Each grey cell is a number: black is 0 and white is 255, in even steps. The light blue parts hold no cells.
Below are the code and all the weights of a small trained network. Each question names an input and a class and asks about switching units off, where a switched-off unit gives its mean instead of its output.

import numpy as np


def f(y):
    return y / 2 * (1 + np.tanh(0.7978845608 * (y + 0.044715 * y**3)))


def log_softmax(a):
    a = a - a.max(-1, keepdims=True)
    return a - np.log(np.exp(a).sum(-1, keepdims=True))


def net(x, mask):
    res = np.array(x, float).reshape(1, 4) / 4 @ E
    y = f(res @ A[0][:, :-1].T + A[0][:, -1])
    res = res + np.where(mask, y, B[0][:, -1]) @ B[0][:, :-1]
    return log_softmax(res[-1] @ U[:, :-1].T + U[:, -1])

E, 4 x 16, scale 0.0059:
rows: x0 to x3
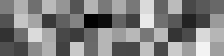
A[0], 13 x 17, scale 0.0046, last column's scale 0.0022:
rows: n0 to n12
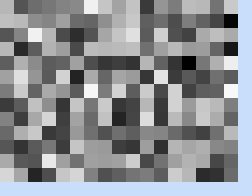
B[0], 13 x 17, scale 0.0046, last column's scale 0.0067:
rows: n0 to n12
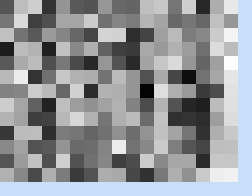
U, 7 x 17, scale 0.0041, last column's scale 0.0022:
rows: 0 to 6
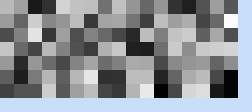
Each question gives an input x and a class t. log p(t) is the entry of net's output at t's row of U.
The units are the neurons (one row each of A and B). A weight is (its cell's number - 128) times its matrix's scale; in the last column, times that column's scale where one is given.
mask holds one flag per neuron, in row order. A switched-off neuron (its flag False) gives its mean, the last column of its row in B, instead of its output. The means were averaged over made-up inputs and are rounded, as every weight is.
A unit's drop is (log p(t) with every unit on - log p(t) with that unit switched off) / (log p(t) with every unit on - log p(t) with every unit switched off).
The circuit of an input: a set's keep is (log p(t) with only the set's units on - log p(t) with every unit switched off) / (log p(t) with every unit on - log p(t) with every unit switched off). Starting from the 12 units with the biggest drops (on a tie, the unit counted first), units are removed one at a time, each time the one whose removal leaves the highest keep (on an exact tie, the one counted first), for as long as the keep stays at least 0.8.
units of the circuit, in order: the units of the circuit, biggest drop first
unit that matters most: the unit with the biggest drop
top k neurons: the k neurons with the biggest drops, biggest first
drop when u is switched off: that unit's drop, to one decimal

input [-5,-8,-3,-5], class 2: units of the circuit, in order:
(n0; n11; n3)
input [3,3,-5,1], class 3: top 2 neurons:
(n12; n0)
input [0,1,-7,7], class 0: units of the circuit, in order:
(n8; n7)
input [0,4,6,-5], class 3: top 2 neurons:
(n2; n8)
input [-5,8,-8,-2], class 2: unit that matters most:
n4
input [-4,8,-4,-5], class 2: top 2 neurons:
(n4; n9)
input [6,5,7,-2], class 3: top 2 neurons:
(n2; n0)
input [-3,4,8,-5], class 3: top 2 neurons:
(n2; n8)
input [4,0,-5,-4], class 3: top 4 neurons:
(n12; n8; n7; n0)
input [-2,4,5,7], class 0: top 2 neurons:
(n8; n7)
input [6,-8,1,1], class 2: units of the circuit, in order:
(n3; n11)
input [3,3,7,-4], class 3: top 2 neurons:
(n2; n8)
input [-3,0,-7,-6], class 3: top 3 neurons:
(n12; n8; n7)
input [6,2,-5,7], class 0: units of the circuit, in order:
(n8)
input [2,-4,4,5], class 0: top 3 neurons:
(n8; n7; n4)
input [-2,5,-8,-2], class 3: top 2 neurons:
(n12; n0)
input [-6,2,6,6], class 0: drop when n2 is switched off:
-0.1
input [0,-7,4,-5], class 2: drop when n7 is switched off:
0.1
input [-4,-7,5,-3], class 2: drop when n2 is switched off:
-0.1
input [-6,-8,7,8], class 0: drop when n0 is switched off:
-0.1
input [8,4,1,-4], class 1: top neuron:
(n6)
